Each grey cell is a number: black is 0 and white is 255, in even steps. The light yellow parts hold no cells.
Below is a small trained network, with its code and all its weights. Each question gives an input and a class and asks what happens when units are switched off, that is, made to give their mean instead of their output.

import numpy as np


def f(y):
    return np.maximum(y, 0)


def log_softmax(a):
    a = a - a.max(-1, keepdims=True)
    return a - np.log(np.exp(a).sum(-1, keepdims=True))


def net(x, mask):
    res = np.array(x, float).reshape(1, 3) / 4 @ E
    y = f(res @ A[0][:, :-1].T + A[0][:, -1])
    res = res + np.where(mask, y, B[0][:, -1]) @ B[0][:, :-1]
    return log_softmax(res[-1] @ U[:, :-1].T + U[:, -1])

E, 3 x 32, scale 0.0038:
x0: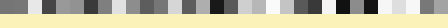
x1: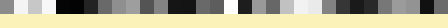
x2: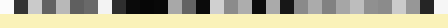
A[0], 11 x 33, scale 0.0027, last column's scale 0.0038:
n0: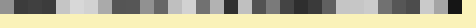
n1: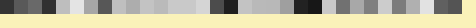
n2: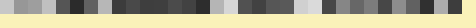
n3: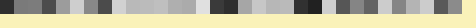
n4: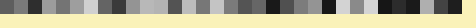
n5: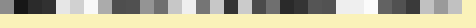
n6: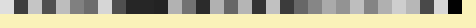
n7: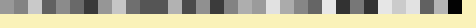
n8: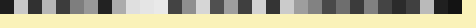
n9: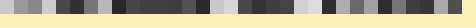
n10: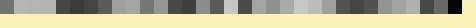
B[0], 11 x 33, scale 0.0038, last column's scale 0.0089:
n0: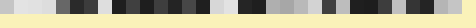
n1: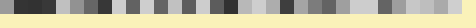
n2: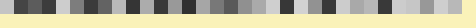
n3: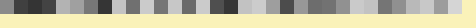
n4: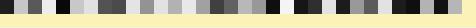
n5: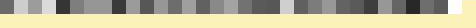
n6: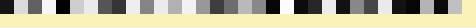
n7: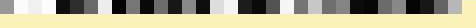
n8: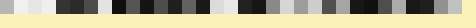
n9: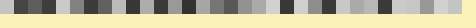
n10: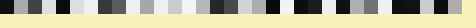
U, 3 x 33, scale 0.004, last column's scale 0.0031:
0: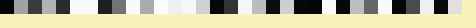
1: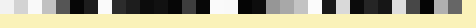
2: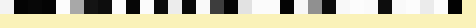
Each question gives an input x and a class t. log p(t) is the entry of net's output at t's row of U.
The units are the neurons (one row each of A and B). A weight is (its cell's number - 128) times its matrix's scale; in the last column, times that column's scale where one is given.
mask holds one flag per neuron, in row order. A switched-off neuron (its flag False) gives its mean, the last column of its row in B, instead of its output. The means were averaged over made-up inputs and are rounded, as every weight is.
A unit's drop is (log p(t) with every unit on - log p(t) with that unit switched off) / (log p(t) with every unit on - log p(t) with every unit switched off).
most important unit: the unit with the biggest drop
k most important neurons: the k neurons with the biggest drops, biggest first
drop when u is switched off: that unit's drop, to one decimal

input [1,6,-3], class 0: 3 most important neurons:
(n10, n0, n7)
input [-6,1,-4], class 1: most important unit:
n8
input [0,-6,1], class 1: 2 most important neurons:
(n0, n10)
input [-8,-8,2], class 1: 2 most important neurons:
(n0, n10)
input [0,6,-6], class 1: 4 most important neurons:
(n8, n6, n4, n1)
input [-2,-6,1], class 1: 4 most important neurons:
(n0, n10, n6, n3)
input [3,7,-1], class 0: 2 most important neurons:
(n10, n0)
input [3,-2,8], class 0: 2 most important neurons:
(n6, n8)
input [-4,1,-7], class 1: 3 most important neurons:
(n8, n6, n10)
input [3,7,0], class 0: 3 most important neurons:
(n10, n0, n8)
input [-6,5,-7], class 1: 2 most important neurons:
(n8, n6)
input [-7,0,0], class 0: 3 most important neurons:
(n4, n0, n7)
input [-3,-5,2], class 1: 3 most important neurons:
(n0, n10, n3)
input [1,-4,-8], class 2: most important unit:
n1
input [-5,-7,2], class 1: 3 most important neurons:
(n0, n10, n3)
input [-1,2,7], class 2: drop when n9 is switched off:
0.1
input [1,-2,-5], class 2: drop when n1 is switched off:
0.1
